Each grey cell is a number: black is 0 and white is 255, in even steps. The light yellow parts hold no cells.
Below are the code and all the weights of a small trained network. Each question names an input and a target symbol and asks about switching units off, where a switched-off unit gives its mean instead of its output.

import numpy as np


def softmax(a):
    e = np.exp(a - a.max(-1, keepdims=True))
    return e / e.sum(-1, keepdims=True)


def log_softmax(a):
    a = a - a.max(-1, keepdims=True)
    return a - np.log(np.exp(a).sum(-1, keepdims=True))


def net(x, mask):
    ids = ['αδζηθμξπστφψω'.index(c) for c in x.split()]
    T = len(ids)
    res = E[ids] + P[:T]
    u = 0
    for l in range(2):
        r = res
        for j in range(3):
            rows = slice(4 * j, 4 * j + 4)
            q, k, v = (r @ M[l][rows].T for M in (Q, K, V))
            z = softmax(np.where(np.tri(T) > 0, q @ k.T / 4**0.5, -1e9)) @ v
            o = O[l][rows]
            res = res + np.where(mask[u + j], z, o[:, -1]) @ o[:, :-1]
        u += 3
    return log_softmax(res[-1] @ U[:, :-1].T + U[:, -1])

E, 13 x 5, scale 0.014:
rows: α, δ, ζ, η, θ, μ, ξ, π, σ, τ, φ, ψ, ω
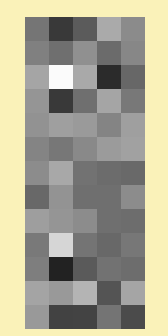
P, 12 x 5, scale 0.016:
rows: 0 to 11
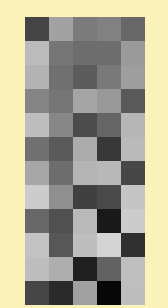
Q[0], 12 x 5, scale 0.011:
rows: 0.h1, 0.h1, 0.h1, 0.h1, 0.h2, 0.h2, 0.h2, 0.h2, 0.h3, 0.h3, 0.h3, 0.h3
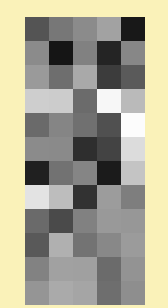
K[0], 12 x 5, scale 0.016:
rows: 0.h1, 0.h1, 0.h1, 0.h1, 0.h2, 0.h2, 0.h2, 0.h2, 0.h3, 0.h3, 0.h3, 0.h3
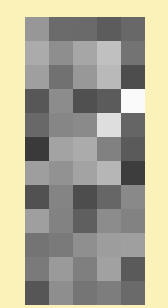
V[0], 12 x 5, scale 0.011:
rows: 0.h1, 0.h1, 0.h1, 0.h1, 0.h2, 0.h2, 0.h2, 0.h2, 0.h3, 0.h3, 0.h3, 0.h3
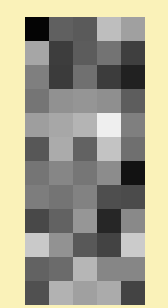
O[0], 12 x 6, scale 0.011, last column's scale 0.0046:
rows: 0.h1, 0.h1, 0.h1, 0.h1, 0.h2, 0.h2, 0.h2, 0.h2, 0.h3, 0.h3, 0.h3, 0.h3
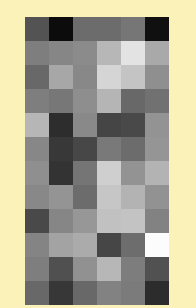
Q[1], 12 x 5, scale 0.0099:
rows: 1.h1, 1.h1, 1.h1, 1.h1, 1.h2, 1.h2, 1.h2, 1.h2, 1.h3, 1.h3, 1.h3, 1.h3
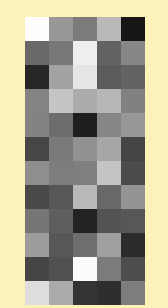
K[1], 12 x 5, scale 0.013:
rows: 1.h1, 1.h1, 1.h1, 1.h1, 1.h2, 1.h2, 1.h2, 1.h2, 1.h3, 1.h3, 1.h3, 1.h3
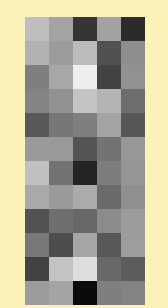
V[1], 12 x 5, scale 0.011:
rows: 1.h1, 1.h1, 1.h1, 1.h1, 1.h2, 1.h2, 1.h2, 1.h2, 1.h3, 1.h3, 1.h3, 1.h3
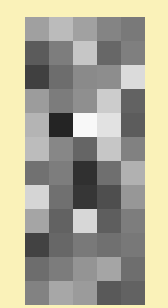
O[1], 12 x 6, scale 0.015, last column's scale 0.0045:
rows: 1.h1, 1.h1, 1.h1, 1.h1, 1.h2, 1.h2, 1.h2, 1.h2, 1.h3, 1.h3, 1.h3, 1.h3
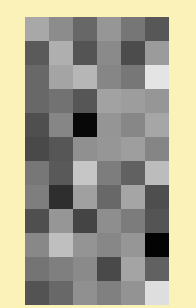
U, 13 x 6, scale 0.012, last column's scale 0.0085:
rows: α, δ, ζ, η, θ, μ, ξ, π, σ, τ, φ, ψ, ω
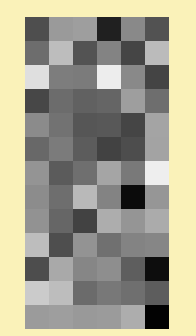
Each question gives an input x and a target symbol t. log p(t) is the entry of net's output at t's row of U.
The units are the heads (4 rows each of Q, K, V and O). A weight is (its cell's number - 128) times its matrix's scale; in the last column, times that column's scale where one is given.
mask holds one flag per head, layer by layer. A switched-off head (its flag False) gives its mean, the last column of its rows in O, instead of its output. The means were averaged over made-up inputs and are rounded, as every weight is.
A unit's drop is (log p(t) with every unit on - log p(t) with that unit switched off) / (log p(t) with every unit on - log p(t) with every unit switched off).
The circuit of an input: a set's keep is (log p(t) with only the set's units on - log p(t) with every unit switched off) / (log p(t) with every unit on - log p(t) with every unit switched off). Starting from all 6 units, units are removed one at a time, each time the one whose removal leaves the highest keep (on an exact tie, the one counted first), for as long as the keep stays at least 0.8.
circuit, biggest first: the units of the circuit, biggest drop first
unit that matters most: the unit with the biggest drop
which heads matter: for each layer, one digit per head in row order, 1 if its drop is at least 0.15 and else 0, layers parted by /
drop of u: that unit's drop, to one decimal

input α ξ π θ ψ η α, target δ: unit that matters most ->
0.h2
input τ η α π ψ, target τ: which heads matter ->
010 / 110
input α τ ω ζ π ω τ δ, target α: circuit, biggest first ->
[1.h1, 0.h1, 0.h3]
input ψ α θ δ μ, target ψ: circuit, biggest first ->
[1.h2, 0.h2]
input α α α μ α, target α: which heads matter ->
101 / 101
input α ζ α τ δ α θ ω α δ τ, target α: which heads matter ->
111 / 101
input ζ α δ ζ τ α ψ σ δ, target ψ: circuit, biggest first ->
[0.h1, 1.h1]
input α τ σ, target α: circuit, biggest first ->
[1.h1, 0.h1, 0.h3]
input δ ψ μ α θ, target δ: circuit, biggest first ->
[0.h3, 1.h2, 0.h1]
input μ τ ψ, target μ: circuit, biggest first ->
[0.h1, 0.h3, 1.h2]
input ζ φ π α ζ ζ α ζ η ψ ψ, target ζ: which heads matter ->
011 / 101
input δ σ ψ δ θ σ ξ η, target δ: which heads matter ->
101 / 010
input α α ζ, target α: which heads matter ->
101 / 101
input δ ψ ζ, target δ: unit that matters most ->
0.h3
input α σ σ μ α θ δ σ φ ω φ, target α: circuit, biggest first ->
[1.h1, 0.h1]
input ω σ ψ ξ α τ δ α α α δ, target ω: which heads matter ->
111 / 101
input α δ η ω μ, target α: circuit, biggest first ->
[1.h1, 0.h1]
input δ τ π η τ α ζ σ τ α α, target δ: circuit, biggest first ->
[0.h3, 1.h2]
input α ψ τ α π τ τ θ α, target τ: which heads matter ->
110 / 100
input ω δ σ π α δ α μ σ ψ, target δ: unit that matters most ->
0.h2
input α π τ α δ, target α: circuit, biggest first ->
[1.h1, 0.h1]
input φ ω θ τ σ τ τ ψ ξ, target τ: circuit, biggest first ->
[0.h2, 1.h1]
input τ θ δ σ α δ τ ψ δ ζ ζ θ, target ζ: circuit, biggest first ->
[0.h1, 0.h2]
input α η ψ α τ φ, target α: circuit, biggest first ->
[0.h1, 1.h1]
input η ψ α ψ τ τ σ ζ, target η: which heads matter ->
101 / 110
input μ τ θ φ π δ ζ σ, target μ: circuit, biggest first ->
[0.h1, 0.h3, 1.h1, 1.h2]
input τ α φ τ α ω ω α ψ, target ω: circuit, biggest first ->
[0.h1]
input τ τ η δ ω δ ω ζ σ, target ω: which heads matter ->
100 / 100
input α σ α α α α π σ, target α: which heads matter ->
111 / 101
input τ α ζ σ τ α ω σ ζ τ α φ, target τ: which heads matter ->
110 / 100
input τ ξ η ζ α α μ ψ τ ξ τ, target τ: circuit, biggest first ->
[0.h2, 1.h1, 1.h2]
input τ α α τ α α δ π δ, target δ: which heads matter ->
100 / 110
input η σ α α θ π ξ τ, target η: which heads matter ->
101 / 110
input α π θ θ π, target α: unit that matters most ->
1.h1
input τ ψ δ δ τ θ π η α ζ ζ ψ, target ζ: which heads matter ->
110 / 000
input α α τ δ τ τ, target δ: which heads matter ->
110 / 110
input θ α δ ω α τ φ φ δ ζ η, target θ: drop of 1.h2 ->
0.1
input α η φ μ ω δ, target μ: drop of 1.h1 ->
0.2
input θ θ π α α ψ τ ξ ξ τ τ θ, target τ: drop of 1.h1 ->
0.2
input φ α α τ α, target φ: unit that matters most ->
1.h1
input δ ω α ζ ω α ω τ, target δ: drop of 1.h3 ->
0.0
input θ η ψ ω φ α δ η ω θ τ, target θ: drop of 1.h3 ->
0.1
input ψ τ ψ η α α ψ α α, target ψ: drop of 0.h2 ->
0.2
